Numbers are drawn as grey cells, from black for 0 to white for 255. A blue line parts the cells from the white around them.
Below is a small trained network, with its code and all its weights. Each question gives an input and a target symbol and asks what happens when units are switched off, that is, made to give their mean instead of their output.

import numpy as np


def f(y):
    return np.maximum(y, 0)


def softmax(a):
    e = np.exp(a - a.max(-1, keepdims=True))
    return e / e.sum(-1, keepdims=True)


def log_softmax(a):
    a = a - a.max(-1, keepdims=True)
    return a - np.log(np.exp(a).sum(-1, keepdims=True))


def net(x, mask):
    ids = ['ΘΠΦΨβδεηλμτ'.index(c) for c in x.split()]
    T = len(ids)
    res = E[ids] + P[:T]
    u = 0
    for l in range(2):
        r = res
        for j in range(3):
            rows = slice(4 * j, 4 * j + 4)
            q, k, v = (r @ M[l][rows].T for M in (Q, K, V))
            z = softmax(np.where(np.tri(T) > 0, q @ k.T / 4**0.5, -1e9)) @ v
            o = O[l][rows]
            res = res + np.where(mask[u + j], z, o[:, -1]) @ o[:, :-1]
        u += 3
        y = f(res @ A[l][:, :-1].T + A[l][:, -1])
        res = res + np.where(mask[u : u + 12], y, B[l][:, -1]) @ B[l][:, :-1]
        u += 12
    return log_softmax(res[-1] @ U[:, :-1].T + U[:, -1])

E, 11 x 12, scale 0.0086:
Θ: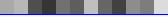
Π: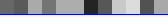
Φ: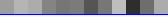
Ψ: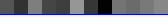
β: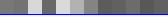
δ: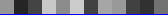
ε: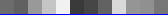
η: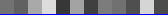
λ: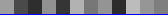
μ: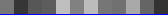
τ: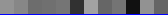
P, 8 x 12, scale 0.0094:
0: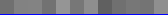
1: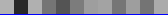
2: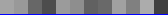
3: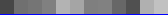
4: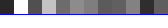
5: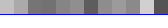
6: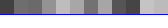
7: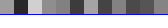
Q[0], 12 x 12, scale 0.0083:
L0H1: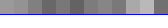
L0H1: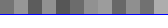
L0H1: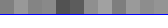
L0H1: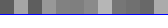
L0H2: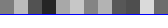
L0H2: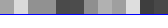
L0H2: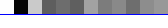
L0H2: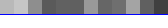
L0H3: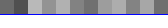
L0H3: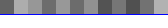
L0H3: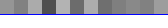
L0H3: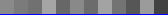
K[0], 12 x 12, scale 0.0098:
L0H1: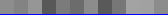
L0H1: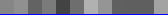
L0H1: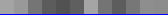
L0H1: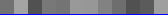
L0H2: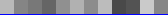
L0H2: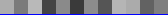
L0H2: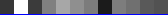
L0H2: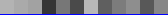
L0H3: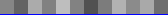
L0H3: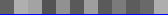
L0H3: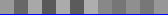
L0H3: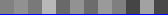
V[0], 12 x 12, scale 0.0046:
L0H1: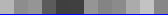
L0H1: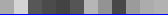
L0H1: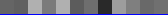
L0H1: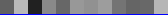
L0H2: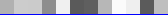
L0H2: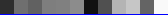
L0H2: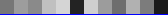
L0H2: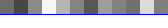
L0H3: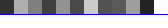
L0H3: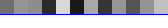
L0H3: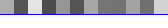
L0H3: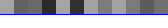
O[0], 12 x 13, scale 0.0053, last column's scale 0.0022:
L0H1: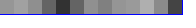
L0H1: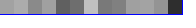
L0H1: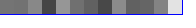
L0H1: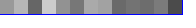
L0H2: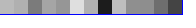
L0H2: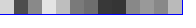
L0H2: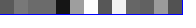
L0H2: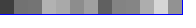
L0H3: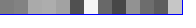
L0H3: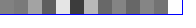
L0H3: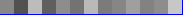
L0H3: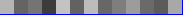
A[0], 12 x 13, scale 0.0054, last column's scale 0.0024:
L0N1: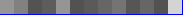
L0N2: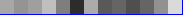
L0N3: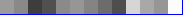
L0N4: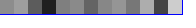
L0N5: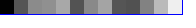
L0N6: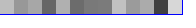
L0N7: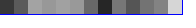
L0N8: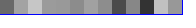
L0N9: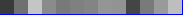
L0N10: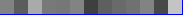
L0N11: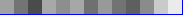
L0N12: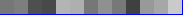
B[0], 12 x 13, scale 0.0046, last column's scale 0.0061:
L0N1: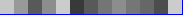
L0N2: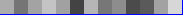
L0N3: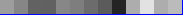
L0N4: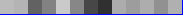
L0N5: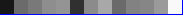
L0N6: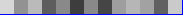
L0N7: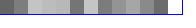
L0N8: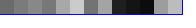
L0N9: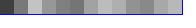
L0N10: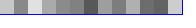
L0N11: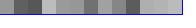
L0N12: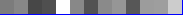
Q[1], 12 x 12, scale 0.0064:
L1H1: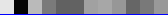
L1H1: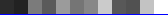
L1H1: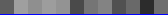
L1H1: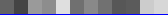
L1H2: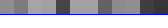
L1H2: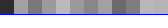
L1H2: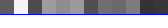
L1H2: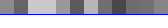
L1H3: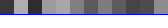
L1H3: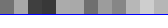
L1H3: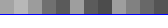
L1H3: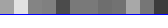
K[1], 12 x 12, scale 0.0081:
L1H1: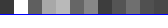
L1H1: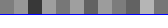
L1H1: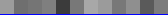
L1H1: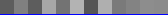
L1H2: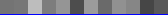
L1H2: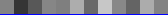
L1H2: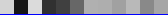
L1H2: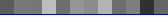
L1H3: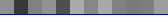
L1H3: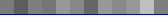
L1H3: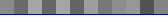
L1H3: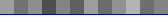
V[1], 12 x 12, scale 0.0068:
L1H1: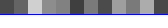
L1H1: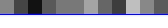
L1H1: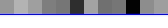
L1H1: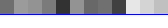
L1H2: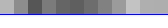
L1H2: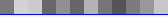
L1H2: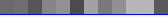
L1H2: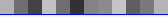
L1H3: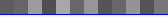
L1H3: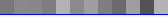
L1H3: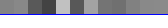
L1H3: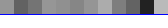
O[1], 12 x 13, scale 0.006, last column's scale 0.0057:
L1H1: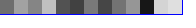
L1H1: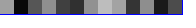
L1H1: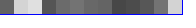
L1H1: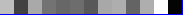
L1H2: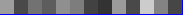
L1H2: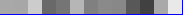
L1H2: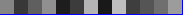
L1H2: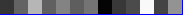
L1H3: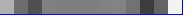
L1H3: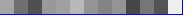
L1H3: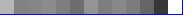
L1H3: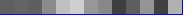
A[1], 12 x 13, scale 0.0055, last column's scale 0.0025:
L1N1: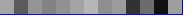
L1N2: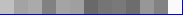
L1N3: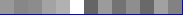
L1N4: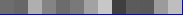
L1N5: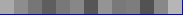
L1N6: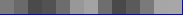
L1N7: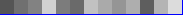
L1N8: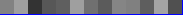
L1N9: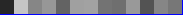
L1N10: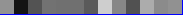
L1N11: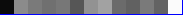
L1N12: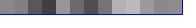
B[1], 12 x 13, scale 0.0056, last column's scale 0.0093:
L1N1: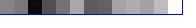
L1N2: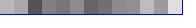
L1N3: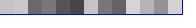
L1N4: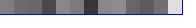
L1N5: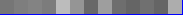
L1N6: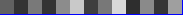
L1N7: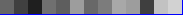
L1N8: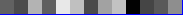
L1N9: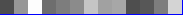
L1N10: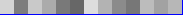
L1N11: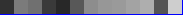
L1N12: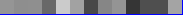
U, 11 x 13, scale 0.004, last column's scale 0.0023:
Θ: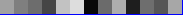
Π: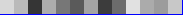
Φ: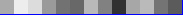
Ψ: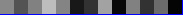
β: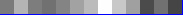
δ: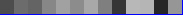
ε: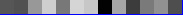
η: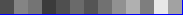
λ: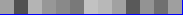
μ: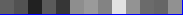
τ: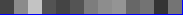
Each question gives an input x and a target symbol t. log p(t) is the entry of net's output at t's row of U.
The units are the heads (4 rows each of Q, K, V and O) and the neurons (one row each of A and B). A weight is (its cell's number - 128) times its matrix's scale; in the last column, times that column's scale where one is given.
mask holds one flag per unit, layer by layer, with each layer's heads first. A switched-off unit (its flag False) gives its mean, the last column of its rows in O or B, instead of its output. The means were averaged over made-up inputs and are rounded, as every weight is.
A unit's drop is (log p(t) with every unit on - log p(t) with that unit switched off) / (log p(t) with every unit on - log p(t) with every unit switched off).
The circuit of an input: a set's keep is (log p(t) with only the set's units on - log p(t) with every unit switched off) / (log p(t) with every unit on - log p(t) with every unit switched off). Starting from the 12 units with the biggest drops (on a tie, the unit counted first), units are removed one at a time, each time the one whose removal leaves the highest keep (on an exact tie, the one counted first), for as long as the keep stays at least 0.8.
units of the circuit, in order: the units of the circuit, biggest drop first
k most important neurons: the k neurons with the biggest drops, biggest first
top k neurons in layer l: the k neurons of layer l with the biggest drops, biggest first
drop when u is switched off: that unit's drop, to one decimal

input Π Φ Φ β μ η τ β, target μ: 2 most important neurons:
L1N1; L1N7
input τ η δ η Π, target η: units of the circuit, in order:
L1H3; L1H1; L0H3; L0H2
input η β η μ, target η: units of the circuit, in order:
L1H3; L0H3; L1H1
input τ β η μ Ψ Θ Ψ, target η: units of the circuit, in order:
L1H3; L0H3; L1H1
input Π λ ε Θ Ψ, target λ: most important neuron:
L1N10
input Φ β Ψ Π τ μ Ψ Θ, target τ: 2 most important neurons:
L1N11; L1N9
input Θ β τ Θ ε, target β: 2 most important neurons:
L1N9; L0N8
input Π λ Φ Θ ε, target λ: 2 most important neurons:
L1N10; L0N3
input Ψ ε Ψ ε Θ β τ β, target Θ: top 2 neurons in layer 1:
L1N1; L1N4
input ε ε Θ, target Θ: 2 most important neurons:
L1N8; L0N7
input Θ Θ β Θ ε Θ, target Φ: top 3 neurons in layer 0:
L0N2; L0N8; L0N6
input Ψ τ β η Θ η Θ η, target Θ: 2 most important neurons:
L1N1; L1N4
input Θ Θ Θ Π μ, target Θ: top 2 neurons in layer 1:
L1N1; L1N3
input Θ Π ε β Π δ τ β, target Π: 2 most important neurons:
L1N3; L1N1
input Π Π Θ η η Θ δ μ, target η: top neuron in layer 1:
L1N7
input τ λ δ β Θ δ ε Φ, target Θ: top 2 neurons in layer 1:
L1N1; L1N4
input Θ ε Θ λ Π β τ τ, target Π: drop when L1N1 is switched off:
0.2
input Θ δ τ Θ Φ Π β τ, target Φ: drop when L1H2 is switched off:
0.4
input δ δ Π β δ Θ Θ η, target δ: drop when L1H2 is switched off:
0.3
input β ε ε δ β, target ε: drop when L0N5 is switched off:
0.0
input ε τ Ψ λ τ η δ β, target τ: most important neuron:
L1N11
